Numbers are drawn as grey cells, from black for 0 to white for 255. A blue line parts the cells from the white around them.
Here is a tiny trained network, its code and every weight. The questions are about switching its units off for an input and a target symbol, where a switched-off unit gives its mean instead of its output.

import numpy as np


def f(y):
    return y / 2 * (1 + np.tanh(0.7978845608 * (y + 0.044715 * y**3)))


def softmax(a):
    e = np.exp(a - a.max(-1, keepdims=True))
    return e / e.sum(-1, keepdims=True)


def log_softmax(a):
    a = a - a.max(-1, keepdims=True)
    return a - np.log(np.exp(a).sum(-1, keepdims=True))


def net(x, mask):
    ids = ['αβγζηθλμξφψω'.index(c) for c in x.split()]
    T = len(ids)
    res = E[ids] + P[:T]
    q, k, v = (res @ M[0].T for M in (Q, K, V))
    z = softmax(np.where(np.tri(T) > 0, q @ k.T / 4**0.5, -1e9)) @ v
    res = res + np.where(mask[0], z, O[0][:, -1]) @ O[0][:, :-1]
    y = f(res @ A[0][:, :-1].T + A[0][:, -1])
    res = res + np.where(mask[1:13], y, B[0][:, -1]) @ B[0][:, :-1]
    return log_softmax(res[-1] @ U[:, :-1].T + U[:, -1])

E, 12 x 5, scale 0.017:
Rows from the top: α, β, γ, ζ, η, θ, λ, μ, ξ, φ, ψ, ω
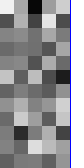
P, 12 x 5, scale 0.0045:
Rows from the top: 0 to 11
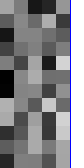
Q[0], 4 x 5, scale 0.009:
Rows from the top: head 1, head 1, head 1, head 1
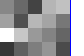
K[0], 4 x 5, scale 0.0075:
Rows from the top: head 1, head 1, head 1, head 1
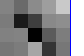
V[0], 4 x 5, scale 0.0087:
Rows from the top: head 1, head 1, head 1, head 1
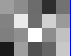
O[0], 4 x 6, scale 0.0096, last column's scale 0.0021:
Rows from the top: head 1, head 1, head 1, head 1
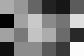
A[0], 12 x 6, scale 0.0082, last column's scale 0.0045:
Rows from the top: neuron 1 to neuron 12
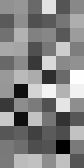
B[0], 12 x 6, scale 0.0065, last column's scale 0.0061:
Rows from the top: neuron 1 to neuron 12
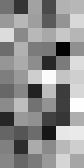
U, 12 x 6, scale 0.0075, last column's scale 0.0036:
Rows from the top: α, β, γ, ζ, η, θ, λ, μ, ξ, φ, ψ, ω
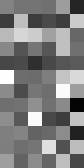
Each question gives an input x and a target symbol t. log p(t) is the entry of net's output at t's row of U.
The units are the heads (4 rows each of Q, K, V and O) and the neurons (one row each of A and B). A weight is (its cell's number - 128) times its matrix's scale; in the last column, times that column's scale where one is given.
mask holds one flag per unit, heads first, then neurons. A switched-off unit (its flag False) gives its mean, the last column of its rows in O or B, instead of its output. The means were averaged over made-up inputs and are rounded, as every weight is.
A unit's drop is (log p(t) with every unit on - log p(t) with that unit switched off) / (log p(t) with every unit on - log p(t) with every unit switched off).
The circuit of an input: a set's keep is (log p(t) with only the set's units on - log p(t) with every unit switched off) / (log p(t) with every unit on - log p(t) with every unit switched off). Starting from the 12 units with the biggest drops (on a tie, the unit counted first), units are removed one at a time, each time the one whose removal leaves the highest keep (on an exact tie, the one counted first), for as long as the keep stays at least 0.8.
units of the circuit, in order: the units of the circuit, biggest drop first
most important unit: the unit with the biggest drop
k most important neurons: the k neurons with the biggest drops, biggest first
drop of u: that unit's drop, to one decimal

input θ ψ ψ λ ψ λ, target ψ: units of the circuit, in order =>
(head 1; neuron 7; neuron 10)
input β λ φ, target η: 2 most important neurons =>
(neuron 7; neuron 6)
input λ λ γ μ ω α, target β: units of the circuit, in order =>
(neuron 4; head 1)
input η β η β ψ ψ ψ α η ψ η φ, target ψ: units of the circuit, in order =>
(head 1; neuron 7)
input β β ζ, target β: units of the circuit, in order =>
(head 1; neuron 8)
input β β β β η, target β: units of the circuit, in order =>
(head 1; neuron 8)
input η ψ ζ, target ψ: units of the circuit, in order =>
(head 1; neuron 7; neuron 10)
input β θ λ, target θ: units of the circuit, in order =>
(head 1)
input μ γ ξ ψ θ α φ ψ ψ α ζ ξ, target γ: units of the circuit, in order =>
(neuron 6; neuron 10; head 1)
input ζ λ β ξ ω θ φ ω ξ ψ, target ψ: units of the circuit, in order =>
(neuron 7; neuron 10)
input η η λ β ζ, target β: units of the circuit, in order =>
(neuron 8; head 1)
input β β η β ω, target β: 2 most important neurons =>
(neuron 8; neuron 11)
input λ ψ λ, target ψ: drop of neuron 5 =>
0.1
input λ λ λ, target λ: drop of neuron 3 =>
0.0
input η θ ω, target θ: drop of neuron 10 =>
0.0
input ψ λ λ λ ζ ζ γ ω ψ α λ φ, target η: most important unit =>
neuron 7
